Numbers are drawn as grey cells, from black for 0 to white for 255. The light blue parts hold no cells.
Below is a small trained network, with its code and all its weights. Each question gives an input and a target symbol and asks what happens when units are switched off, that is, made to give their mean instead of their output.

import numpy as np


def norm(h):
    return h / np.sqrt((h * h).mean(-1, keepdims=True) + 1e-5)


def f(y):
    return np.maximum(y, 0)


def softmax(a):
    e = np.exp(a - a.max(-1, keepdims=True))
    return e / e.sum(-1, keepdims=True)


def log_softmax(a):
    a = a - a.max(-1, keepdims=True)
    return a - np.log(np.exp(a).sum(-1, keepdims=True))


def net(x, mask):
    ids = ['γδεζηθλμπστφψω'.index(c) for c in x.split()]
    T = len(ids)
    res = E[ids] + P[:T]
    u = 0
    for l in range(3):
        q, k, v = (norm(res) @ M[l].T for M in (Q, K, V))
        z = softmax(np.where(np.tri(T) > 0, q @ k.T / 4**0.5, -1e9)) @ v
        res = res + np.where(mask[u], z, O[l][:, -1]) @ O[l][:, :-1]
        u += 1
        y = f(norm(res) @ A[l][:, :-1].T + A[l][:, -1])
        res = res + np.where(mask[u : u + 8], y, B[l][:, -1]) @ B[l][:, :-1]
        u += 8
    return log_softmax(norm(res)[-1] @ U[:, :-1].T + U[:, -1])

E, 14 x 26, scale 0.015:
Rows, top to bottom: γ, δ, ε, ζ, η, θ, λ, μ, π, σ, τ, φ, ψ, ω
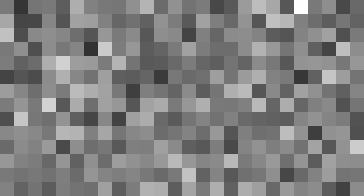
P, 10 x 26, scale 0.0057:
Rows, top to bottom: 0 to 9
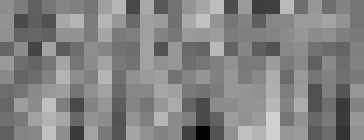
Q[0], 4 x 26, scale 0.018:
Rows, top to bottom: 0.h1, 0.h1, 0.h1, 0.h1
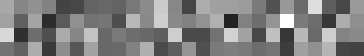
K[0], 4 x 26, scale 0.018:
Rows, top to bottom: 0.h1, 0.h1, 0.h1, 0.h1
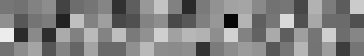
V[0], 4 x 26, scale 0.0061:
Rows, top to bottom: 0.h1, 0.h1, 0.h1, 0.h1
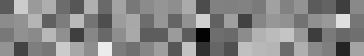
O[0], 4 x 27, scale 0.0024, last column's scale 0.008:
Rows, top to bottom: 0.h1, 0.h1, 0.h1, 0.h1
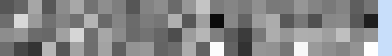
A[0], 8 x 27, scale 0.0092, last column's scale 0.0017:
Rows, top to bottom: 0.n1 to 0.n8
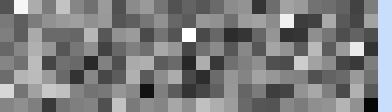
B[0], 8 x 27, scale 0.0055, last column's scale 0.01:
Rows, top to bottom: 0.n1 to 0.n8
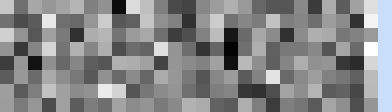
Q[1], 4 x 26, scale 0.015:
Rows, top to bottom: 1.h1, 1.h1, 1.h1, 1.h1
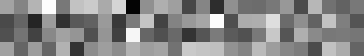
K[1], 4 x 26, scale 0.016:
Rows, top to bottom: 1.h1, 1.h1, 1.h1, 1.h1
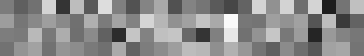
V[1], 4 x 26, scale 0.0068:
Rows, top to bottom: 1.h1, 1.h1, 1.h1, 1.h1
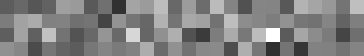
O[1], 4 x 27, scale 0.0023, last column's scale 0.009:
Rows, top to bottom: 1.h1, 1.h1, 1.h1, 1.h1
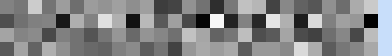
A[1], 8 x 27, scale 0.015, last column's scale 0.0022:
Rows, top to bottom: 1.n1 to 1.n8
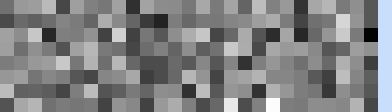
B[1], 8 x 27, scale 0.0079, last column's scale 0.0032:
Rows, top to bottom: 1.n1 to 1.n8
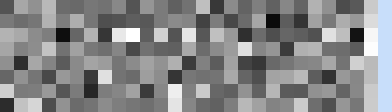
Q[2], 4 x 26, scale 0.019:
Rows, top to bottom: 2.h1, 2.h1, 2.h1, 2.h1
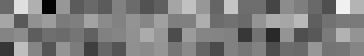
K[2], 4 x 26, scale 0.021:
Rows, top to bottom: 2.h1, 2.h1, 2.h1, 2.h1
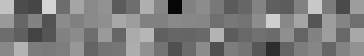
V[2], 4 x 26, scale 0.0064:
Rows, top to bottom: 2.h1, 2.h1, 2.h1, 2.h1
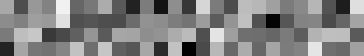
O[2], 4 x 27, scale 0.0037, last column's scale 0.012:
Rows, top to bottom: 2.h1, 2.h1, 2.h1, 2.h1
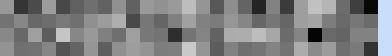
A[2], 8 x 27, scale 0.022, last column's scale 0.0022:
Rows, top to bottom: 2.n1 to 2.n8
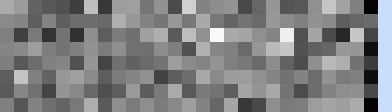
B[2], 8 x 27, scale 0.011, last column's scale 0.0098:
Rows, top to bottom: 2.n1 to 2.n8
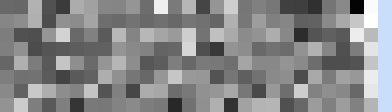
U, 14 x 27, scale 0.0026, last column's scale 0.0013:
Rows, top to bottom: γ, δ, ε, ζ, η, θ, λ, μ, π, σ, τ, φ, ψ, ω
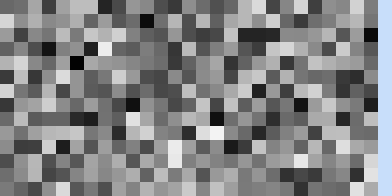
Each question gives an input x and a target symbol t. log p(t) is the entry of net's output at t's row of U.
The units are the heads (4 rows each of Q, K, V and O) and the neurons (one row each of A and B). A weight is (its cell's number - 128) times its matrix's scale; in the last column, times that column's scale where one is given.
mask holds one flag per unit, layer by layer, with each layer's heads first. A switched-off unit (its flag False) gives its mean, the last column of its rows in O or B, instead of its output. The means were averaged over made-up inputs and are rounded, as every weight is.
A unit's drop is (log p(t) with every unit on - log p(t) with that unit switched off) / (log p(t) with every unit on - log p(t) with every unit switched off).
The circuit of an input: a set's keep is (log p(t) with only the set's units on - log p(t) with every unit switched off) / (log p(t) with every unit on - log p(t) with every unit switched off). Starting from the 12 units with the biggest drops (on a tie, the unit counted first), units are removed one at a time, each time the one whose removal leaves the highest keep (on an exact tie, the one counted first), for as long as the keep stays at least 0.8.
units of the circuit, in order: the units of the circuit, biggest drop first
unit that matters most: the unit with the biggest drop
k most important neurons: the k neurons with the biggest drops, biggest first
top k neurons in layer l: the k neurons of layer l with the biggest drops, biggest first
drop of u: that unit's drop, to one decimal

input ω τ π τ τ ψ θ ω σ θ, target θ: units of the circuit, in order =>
2.n5; 2.h1; 0.n1; 2.n1
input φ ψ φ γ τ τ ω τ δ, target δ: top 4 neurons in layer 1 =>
1.n7; 1.n8; 1.n3; 1.n4
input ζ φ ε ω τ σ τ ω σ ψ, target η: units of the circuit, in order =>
0.n3
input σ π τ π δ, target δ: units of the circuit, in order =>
2.n2; 1.n7
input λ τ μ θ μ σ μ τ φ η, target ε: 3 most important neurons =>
0.n4; 1.n3; 1.n5
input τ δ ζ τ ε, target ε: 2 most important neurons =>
0.n7; 0.n5
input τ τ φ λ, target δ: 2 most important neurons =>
1.n4; 2.n6
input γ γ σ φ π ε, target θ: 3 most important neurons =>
0.n7; 0.n5; 0.n8
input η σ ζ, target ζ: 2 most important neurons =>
1.n6; 0.n2
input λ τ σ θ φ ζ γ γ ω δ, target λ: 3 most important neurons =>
2.n4; 1.n7; 2.n7
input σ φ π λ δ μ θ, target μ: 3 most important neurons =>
0.n2; 1.n2; 2.n7
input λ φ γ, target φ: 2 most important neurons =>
2.n7; 2.n6
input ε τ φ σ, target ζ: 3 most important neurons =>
2.n4; 2.n6; 0.n4
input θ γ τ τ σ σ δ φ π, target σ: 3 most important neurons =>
0.n1; 2.n7; 0.n5
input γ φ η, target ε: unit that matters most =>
2.h1
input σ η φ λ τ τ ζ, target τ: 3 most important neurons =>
1.n2; 0.n8; 1.n6
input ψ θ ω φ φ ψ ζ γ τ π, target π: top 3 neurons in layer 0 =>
0.n5; 0.n1; 0.n4
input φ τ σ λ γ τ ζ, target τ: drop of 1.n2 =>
0.5
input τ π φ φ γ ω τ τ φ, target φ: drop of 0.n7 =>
0.0
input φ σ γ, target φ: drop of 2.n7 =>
0.7
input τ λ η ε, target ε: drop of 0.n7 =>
0.6
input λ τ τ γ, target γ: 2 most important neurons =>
2.n2; 2.n6
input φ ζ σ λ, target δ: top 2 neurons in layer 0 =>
0.n8; 0.n1
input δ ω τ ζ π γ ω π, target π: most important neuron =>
2.n6
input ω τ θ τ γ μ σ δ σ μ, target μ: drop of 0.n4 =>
0.1
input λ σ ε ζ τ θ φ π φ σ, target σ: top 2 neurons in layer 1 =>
1.n3; 1.n8
